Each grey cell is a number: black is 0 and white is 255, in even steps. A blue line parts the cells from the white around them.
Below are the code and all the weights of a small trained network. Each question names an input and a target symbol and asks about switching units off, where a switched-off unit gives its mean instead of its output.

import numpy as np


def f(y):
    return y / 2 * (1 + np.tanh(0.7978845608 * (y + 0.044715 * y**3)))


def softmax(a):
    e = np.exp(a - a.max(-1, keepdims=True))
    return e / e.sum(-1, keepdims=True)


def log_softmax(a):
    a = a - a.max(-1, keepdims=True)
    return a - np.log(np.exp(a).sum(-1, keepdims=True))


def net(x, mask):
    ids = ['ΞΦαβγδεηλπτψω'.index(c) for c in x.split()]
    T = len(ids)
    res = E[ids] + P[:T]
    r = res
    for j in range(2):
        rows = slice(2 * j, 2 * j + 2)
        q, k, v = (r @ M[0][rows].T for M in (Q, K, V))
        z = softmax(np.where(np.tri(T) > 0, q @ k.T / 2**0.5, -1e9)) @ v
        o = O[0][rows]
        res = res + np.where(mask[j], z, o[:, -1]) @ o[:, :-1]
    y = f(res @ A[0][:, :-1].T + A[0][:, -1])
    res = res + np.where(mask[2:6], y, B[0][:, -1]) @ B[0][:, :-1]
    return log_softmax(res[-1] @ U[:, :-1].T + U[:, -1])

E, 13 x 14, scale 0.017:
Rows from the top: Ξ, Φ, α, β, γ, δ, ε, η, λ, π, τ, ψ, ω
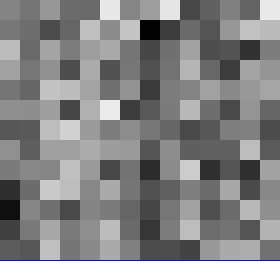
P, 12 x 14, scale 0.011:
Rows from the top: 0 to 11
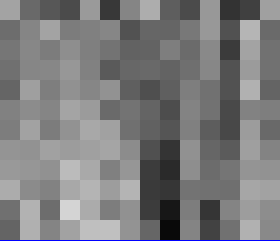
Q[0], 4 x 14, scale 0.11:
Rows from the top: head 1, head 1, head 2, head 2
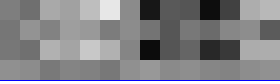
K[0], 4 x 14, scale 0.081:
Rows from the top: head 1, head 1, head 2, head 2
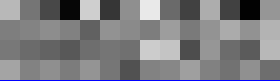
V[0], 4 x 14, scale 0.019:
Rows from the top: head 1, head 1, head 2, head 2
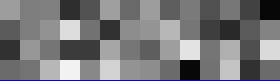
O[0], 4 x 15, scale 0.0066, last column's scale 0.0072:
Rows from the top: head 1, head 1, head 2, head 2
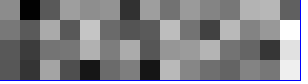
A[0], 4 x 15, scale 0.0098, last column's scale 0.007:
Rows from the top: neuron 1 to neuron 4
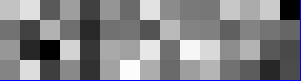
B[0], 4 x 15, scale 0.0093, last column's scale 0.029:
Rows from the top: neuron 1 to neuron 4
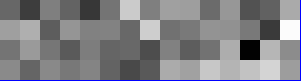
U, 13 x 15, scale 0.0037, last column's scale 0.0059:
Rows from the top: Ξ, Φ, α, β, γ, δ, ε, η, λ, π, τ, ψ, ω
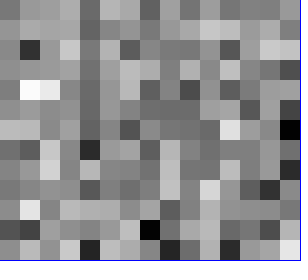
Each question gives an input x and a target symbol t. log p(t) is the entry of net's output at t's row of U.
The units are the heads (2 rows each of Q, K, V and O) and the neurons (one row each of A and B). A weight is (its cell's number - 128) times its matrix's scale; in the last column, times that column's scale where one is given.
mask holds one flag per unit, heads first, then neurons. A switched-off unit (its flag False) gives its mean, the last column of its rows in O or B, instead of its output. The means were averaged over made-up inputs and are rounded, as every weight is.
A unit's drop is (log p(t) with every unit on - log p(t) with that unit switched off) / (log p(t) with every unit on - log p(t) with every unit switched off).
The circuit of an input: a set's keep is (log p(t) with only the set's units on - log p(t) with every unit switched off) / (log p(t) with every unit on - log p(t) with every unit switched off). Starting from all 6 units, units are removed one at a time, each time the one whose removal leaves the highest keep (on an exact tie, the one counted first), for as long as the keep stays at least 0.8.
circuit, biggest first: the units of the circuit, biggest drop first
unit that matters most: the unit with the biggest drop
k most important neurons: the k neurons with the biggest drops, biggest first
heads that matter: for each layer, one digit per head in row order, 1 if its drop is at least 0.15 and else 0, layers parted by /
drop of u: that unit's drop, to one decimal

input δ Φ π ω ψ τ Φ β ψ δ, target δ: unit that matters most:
neuron 3
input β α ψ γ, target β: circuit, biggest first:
[neuron 1; head 2]
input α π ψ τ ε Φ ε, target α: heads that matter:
10
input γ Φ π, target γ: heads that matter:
11
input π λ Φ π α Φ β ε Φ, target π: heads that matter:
01
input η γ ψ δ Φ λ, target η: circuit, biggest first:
[head 2; neuron 1; neuron 2]
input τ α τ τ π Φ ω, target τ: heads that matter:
01
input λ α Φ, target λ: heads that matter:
10
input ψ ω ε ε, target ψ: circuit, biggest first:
[head 2; neuron 2]
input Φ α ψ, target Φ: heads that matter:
11
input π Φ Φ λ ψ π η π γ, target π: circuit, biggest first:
[head 2; neuron 2]
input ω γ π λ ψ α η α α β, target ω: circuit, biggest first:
[head 2; head 1]
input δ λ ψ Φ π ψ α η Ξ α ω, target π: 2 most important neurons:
[neuron 2; neuron 3]
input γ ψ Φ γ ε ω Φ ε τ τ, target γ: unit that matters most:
head 1
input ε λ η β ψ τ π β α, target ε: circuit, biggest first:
[head 2; neuron 2; head 1]
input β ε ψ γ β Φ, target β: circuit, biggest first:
[head 2; neuron 1]
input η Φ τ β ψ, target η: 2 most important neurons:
[neuron 1; neuron 2]
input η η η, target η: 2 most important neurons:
[neuron 1; neuron 2]
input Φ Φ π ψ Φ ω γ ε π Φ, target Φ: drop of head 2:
0.2
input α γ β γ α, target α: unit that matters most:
head 1
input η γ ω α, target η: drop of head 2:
1.0
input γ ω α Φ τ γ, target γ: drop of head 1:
0.5
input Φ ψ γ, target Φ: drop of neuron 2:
0.0
